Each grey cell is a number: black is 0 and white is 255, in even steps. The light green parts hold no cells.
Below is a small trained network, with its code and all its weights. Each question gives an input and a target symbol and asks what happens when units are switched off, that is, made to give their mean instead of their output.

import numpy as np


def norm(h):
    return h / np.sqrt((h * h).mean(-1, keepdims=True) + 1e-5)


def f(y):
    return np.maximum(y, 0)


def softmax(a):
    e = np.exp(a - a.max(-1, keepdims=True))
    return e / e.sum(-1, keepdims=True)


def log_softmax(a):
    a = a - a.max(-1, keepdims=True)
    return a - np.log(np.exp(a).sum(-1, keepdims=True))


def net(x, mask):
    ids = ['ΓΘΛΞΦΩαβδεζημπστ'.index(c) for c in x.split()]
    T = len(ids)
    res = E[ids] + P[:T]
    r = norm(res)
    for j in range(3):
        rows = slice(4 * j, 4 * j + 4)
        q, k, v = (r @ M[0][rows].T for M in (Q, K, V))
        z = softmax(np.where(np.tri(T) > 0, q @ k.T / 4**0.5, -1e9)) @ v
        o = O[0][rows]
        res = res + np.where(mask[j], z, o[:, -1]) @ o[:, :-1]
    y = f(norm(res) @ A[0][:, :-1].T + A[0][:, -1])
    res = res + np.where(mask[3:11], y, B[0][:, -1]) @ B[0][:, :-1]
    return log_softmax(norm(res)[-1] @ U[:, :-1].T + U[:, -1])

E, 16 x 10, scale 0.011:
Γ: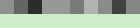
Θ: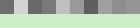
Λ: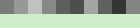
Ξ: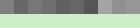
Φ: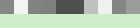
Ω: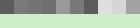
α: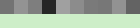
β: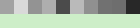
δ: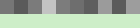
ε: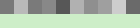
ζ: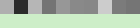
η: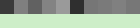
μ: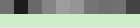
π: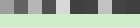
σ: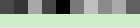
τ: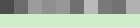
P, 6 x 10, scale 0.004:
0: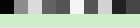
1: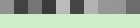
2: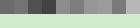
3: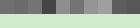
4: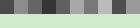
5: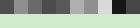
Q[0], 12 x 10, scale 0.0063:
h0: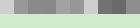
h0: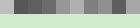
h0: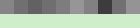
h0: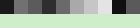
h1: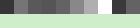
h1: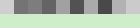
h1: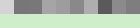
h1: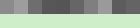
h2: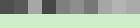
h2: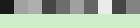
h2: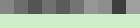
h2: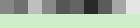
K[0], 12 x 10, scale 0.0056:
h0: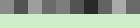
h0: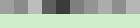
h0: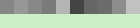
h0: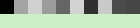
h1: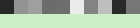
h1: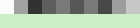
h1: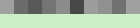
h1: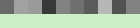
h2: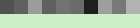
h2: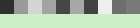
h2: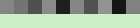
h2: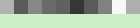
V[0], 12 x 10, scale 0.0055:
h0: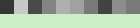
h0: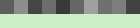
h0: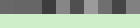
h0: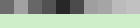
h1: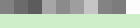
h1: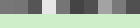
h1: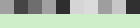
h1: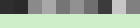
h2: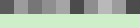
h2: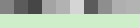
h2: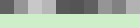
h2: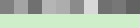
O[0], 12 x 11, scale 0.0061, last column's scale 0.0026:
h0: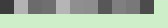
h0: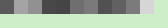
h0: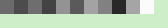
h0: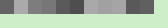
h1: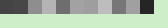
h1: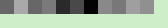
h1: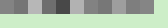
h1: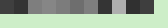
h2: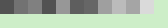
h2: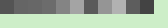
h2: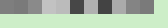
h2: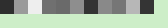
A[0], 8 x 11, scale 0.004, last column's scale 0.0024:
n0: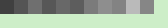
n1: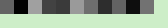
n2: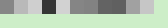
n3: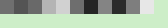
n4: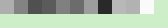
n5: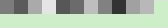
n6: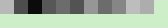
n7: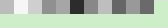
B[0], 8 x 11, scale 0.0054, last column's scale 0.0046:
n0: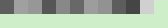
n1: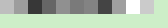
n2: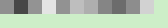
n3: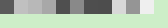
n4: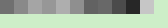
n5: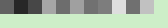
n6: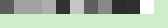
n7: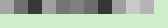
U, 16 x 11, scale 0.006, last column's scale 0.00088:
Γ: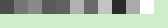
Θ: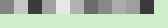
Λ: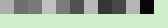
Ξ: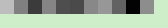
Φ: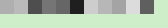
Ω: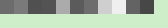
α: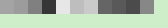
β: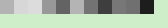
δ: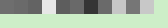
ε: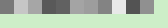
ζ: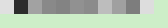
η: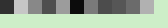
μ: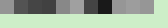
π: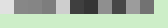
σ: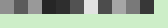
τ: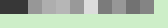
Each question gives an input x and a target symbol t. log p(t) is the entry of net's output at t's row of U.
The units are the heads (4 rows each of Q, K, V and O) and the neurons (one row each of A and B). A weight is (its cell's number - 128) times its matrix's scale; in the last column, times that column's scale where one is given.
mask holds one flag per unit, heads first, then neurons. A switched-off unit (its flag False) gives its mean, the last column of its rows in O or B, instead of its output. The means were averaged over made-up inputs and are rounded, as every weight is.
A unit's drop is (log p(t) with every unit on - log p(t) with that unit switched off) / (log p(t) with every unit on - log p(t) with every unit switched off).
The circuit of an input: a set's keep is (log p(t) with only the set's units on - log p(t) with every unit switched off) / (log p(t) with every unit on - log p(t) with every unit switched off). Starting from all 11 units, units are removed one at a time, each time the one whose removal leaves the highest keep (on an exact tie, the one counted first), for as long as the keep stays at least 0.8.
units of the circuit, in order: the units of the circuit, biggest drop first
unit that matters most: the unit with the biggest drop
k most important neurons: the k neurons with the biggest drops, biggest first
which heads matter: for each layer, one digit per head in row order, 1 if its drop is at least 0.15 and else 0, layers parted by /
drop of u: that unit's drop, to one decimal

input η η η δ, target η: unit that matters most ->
h1
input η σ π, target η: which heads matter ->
110
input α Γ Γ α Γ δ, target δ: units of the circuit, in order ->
n3, n5
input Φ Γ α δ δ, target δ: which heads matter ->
001
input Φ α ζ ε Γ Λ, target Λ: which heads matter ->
001
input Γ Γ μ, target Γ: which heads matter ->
011
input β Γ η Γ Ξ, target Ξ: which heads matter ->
001
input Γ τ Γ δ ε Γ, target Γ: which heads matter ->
011
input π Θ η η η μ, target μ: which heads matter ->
000
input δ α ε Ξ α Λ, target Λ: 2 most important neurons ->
n6, n7
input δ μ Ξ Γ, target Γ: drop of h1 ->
-0.1
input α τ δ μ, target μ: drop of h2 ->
0.2
